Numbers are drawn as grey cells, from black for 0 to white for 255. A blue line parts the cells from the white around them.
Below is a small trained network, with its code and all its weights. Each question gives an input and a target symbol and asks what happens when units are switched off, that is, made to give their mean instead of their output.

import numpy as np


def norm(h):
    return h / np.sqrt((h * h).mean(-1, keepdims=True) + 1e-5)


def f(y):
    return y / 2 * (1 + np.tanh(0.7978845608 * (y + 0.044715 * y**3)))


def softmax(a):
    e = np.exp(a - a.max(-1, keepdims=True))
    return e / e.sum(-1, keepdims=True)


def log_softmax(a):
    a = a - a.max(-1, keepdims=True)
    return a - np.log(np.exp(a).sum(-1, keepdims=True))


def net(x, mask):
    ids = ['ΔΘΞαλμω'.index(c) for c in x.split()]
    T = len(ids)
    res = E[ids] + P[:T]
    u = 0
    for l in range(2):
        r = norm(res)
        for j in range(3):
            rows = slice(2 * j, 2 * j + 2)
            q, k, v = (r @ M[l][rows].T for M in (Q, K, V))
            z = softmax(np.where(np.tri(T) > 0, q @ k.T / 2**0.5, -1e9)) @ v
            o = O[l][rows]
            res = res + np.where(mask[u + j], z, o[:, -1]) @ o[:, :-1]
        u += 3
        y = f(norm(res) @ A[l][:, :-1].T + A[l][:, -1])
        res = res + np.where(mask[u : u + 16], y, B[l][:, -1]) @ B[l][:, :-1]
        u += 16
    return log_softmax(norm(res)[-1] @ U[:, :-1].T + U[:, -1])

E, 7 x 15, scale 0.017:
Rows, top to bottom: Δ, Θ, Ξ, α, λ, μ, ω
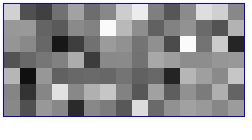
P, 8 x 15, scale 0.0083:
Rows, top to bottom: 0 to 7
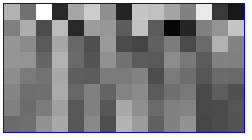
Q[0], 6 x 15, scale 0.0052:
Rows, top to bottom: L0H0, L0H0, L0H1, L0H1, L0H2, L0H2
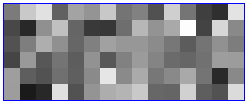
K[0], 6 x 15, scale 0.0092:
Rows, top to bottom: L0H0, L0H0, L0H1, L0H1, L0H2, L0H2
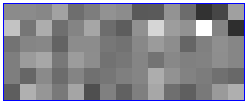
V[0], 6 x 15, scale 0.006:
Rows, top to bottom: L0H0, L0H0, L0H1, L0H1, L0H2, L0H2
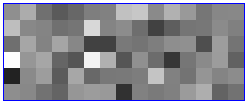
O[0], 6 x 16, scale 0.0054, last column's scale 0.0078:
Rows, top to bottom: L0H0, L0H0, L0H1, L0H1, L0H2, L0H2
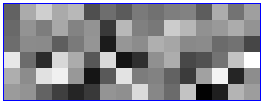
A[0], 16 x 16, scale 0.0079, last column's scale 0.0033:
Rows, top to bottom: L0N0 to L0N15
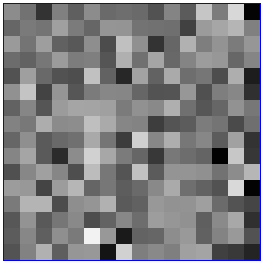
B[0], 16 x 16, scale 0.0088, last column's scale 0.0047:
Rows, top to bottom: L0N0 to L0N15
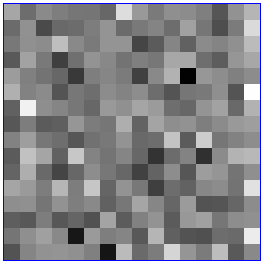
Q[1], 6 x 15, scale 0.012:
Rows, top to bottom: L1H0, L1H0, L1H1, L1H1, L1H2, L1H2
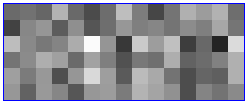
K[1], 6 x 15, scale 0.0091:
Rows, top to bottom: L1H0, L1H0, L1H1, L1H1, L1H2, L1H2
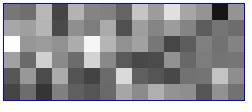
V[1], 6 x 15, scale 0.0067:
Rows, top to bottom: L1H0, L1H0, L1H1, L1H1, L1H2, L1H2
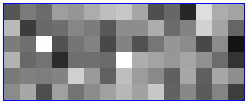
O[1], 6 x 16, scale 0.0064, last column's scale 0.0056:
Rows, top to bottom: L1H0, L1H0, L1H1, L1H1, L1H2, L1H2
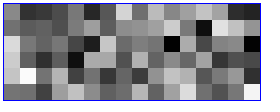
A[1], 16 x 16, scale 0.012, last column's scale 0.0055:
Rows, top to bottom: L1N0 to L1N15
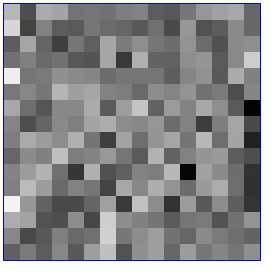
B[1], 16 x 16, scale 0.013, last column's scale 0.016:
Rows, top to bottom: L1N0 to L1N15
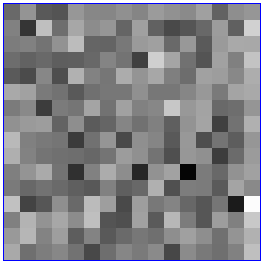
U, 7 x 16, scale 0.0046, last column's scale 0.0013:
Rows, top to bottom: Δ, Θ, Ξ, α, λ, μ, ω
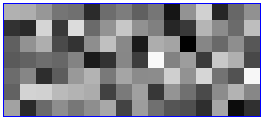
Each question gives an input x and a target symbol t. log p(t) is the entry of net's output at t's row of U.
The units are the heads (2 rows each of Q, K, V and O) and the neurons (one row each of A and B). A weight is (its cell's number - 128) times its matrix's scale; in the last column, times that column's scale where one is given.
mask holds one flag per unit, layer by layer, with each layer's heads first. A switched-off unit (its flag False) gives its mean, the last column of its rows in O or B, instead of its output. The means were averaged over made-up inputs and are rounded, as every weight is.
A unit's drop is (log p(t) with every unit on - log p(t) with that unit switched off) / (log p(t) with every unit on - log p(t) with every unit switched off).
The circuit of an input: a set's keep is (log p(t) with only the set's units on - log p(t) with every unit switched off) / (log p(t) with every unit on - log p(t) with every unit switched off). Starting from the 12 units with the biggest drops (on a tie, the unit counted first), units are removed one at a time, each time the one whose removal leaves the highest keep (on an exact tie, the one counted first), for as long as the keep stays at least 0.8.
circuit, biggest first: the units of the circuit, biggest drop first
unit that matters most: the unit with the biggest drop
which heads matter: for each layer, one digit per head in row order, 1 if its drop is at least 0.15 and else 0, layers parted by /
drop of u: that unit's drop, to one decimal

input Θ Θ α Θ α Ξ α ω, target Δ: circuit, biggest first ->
[L1H0 L1N12]
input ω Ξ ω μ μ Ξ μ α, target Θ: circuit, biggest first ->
[L1H2 L1N12]
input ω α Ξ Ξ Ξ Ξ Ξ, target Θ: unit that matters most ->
L1H1
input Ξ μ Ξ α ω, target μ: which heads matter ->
001 / 010
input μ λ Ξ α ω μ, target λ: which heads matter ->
111 / 010
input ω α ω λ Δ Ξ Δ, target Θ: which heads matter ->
001 / 011
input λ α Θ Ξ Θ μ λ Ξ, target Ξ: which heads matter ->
000 / 011
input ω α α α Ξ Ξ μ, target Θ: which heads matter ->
000 / 001
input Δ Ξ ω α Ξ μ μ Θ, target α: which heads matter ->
001 / 100
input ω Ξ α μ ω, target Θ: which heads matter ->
011 / 011
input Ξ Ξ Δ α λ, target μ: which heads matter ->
000 / 110
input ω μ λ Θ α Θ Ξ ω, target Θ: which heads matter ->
001 / 011
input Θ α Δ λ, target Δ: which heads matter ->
000 / 110
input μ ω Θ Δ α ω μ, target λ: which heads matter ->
100 / 010
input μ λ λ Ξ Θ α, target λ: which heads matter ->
100 / 000
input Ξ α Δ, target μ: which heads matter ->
000 / 110
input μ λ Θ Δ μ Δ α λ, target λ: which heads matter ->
100 / 010
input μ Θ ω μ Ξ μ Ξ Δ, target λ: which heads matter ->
000 / 000
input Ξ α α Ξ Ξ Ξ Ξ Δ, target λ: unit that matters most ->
L0H1
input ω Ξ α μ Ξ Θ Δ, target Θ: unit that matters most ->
L1H2
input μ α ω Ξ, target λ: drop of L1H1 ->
1.0
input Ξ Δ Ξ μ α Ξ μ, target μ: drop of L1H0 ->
0.2
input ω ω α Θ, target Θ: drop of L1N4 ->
0.0
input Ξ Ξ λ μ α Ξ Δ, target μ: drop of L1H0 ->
0.5
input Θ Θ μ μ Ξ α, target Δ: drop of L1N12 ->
0.1
